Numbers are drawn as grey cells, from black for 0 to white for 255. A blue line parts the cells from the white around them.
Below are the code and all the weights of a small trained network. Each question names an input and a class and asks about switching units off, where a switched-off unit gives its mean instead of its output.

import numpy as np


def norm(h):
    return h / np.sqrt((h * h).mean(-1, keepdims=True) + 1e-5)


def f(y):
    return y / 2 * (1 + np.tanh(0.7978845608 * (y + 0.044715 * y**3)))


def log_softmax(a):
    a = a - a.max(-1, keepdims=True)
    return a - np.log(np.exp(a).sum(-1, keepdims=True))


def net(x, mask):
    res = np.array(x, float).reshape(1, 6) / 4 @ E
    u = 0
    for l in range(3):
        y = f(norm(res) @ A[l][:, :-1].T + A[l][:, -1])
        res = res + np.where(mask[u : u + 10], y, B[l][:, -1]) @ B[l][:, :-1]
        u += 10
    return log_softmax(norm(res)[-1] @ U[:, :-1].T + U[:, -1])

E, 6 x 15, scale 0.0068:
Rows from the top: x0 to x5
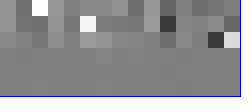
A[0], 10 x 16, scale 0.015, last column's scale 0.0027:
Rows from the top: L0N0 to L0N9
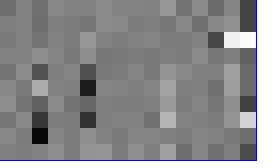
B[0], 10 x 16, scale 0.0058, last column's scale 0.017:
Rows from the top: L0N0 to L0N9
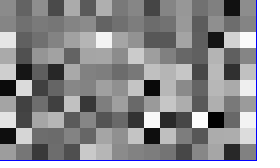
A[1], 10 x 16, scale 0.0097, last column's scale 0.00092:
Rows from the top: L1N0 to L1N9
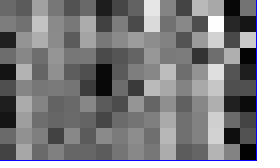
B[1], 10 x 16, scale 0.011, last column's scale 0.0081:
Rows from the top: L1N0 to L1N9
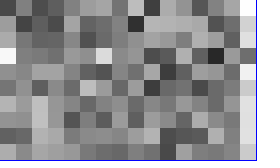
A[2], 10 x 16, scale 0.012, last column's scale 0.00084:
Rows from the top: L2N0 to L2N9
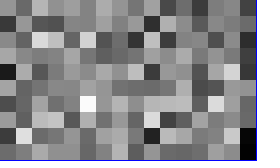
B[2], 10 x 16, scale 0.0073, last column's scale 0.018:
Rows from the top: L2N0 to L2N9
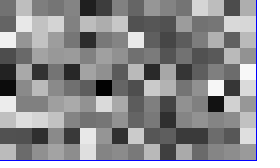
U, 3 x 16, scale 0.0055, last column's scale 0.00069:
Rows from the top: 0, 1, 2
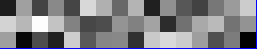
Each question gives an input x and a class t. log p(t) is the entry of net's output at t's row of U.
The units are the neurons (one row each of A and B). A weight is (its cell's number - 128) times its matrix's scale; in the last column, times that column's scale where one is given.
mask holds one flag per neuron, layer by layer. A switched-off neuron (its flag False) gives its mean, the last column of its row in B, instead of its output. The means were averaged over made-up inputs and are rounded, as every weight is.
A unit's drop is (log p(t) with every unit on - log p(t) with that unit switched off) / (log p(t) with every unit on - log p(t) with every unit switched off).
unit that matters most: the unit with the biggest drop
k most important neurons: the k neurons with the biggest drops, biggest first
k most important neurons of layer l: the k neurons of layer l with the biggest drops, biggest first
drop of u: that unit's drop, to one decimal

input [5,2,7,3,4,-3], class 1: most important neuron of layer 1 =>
[L1N0]
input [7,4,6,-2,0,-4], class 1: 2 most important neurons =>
[L0N5, L0N8]
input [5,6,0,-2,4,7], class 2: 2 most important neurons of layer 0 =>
[L0N2, L0N5]
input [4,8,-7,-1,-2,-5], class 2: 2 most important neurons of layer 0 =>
[L0N2, L0N5]
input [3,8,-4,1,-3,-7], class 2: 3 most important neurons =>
[L0N2, L1N1, L0N5]
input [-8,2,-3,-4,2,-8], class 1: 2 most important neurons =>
[L0N8, L0N2]
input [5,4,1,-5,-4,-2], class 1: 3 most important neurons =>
[L0N5, L0N8, L0N4]
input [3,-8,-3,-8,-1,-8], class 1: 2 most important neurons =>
[L0N5, L0N2]
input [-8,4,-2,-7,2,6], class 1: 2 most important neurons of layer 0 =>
[L0N8, L0N2]
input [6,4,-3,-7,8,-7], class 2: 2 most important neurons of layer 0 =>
[L0N2, L0N5]
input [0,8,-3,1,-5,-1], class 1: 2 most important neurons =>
[L0N7, L0N2]
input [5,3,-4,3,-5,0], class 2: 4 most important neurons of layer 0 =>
[L0N2, L0N5, L0N8, L0N7]
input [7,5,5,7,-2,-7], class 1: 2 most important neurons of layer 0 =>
[L0N5, L0N8]
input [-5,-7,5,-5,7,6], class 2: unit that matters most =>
L0N7
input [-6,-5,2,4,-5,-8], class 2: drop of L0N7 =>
0.7
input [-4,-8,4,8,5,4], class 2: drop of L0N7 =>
0.8
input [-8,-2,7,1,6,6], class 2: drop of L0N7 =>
0.6
